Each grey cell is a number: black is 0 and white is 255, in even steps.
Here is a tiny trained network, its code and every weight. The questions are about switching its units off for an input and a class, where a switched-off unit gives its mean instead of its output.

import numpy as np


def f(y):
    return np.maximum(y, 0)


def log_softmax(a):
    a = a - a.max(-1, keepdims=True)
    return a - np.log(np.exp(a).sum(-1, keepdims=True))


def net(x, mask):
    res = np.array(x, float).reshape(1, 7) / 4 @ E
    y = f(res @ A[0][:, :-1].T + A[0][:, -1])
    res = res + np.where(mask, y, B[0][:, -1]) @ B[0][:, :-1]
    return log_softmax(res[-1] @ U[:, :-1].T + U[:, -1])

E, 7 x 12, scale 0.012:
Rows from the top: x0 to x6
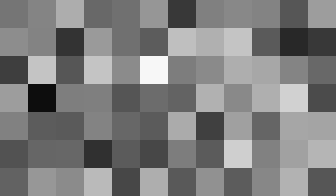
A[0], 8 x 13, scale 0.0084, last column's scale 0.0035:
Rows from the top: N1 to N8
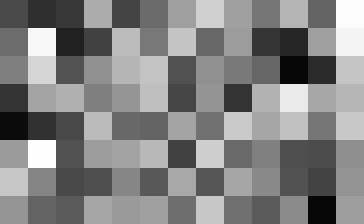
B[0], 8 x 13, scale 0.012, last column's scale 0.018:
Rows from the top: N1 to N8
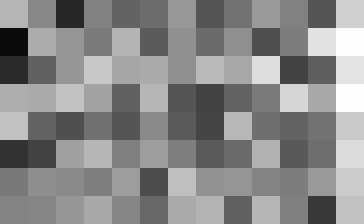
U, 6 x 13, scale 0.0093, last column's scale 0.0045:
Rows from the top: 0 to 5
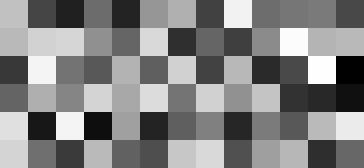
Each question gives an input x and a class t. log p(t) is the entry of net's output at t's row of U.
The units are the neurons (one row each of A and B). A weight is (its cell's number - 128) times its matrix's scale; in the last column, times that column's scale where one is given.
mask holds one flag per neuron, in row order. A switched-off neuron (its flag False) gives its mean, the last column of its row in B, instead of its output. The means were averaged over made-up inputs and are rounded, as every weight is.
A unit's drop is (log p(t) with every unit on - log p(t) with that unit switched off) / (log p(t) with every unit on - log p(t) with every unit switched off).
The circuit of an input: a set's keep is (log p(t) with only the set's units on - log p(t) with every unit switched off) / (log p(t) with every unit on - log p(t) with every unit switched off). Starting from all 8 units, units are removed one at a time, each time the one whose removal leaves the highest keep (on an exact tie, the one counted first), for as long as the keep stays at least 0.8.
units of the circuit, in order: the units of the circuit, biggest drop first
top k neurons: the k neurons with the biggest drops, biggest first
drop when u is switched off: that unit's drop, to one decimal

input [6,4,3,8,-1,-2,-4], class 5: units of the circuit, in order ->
N1; N2
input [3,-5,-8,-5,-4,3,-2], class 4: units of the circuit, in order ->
N2
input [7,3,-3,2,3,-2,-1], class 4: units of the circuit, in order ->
N2; N3; N1
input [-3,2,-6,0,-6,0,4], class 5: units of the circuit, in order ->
N3; N2
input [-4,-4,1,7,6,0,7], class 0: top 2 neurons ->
N5; N1
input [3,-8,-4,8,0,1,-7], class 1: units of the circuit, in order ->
N4; N7
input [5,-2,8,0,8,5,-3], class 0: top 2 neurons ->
N5; N7
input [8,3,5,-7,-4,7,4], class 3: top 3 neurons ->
N3; N6; N7
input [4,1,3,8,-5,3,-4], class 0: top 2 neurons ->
N5; N3
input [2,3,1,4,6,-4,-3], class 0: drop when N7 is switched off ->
-0.1
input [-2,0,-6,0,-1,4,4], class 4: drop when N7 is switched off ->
-0.1
